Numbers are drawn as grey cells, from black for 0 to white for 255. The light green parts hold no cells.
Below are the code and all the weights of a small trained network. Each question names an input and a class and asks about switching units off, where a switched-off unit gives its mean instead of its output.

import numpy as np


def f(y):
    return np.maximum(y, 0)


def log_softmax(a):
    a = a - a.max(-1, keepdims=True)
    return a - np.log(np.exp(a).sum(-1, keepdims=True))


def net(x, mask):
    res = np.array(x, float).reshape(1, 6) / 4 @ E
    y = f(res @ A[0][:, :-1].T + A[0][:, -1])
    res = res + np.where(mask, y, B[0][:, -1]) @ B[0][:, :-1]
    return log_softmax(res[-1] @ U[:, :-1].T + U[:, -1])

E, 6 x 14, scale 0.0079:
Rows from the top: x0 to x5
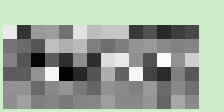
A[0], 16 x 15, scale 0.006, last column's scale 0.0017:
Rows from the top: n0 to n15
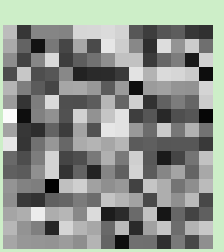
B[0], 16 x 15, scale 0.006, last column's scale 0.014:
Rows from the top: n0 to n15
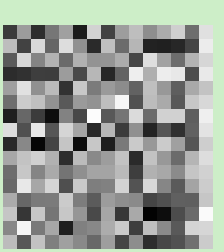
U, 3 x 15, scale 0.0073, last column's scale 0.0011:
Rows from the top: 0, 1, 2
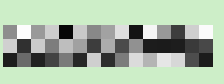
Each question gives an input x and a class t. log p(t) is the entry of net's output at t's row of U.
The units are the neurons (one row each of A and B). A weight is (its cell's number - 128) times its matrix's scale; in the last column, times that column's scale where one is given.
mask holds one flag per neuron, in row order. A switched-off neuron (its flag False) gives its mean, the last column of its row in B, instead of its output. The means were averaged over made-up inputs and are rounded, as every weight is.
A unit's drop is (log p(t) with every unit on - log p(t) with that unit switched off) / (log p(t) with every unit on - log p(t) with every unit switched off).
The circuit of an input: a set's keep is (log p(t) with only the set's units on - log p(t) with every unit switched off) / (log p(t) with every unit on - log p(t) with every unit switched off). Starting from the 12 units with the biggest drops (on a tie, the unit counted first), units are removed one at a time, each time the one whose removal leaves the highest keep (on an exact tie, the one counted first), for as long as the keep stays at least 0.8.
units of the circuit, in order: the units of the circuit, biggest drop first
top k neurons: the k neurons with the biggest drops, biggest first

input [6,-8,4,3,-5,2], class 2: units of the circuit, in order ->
[n6]
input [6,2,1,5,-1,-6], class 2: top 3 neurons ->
[n6; n8; n0]
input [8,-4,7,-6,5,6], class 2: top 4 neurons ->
[n6; n0; n8; n13]
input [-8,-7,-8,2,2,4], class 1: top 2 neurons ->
[n13; n6]
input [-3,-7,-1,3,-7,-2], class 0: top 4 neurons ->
[n6; n8; n0; n10]
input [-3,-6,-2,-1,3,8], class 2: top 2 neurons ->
[n1; n7]
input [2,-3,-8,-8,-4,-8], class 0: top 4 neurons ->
[n14; n11; n4; n1]
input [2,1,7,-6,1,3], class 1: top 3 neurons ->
[n1; n7; n12]
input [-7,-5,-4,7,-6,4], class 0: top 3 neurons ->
[n9; n6; n10]
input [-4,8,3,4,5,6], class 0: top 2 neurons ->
[n6; n8]
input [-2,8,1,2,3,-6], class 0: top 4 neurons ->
[n6; n8; n0; n13]
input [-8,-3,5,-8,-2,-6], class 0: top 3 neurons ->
[n14; n11; n4]
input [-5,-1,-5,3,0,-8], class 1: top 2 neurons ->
[n6; n13]
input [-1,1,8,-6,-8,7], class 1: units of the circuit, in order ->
[n1]
